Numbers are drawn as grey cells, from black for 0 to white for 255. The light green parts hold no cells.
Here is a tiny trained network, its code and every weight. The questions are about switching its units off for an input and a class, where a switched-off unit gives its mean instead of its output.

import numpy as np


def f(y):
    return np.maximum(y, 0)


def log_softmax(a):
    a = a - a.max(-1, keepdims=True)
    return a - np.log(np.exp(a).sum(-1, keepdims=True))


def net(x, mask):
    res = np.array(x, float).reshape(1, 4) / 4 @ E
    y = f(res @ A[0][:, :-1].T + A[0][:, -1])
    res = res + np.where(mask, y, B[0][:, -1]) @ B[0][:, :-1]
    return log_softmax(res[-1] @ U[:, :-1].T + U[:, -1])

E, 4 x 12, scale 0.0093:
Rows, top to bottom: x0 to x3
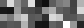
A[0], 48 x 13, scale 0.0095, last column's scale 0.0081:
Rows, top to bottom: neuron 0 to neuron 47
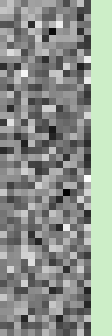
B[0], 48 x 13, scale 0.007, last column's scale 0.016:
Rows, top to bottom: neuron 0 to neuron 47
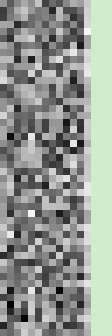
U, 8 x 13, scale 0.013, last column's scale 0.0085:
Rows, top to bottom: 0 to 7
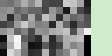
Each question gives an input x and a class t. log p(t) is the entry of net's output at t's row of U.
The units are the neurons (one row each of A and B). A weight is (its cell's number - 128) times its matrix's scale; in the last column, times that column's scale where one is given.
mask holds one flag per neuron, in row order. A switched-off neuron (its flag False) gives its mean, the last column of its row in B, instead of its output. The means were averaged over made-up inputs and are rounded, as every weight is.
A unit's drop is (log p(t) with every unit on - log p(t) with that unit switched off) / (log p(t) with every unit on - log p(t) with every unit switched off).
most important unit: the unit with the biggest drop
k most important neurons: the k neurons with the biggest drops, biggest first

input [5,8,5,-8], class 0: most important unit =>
neuron 27
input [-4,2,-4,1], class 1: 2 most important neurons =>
[neuron 26; neuron 10]
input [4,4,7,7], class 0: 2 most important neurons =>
[neuron 34; neuron 40]
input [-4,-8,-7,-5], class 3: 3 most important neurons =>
[neuron 1; neuron 36; neuron 4]
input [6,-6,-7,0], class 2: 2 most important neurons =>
[neuron 45; neuron 41]
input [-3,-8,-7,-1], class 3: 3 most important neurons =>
[neuron 1; neuron 36; neuron 4]
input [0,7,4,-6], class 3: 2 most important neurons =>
[neuron 46; neuron 21]
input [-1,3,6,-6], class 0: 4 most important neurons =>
[neuron 27; neuron 38; neuron 7; neuron 45]
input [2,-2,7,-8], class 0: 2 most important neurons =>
[neuron 27; neuron 7]
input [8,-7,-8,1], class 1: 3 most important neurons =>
[neuron 18; neuron 17; neuron 37]
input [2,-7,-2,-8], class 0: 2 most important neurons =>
[neuron 7; neuron 22]
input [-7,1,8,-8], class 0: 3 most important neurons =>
[neuron 27; neuron 38; neuron 7]
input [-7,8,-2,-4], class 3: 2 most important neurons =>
[neuron 21; neuron 46]
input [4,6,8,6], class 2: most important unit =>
neuron 10
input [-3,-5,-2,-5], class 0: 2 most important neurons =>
[neuron 7; neuron 22]
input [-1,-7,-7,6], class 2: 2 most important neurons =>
[neuron 41; neuron 19]
